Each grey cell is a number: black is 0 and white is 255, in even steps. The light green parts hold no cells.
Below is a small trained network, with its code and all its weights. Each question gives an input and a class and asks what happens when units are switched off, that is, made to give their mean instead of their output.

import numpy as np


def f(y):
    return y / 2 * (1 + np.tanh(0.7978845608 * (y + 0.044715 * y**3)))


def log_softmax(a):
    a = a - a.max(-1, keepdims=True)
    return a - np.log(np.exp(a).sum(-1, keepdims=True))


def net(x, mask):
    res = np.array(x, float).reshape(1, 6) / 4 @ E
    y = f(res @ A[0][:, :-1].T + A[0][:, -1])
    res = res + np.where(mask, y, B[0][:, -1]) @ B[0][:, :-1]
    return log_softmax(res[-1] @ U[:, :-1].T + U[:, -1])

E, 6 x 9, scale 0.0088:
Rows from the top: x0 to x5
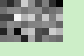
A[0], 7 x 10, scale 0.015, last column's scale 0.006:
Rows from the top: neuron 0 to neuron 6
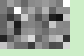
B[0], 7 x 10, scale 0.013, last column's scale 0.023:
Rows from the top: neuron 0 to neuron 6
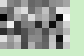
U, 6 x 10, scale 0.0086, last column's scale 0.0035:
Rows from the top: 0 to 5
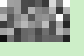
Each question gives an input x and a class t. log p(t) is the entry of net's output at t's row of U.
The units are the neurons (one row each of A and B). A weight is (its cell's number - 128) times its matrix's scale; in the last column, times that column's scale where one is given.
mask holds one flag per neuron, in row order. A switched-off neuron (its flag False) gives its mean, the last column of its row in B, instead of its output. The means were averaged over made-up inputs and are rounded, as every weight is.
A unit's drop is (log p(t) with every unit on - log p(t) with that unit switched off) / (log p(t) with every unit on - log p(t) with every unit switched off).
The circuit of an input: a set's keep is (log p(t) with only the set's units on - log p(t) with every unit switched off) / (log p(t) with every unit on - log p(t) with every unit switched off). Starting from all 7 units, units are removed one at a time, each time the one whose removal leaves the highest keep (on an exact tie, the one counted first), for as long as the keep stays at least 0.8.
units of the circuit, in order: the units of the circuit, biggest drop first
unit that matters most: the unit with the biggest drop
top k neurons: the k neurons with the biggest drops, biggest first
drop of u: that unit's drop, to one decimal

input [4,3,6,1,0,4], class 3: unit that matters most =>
neuron 1
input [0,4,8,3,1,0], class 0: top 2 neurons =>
[neuron 5; neuron 2]
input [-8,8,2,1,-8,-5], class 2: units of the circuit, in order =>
[neuron 1; neuron 2]
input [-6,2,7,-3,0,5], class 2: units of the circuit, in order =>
[neuron 1; neuron 2]
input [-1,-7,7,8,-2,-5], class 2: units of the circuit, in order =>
[neuron 2; neuron 1]
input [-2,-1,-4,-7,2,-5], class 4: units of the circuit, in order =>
[neuron 2; neuron 5]
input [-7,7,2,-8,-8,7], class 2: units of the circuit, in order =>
[neuron 1; neuron 2]
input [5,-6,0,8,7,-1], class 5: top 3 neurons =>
[neuron 3; neuron 4; neuron 6]
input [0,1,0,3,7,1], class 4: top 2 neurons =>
[neuron 3; neuron 2]
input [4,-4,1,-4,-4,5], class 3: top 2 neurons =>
[neuron 5; neuron 1]
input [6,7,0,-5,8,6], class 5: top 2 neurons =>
[neuron 3; neuron 4]
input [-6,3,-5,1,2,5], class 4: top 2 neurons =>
[neuron 5; neuron 3]
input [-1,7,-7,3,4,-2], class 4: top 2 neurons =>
[neuron 2; neuron 3]
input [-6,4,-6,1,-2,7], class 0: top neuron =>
[neuron 2]
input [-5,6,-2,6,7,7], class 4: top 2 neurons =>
[neuron 3; neuron 2]
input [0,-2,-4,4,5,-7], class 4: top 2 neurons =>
[neuron 2; neuron 3]
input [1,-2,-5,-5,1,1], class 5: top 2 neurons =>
[neuron 5; neuron 3]
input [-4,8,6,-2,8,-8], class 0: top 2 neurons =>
[neuron 5; neuron 2]
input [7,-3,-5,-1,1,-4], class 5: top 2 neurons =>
[neuron 5; neuron 4]
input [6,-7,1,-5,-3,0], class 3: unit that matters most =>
neuron 5
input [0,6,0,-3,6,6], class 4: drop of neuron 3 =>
0.7
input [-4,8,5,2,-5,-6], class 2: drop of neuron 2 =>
0.4
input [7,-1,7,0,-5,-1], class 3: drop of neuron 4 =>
0.0
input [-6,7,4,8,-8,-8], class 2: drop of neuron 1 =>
0.1
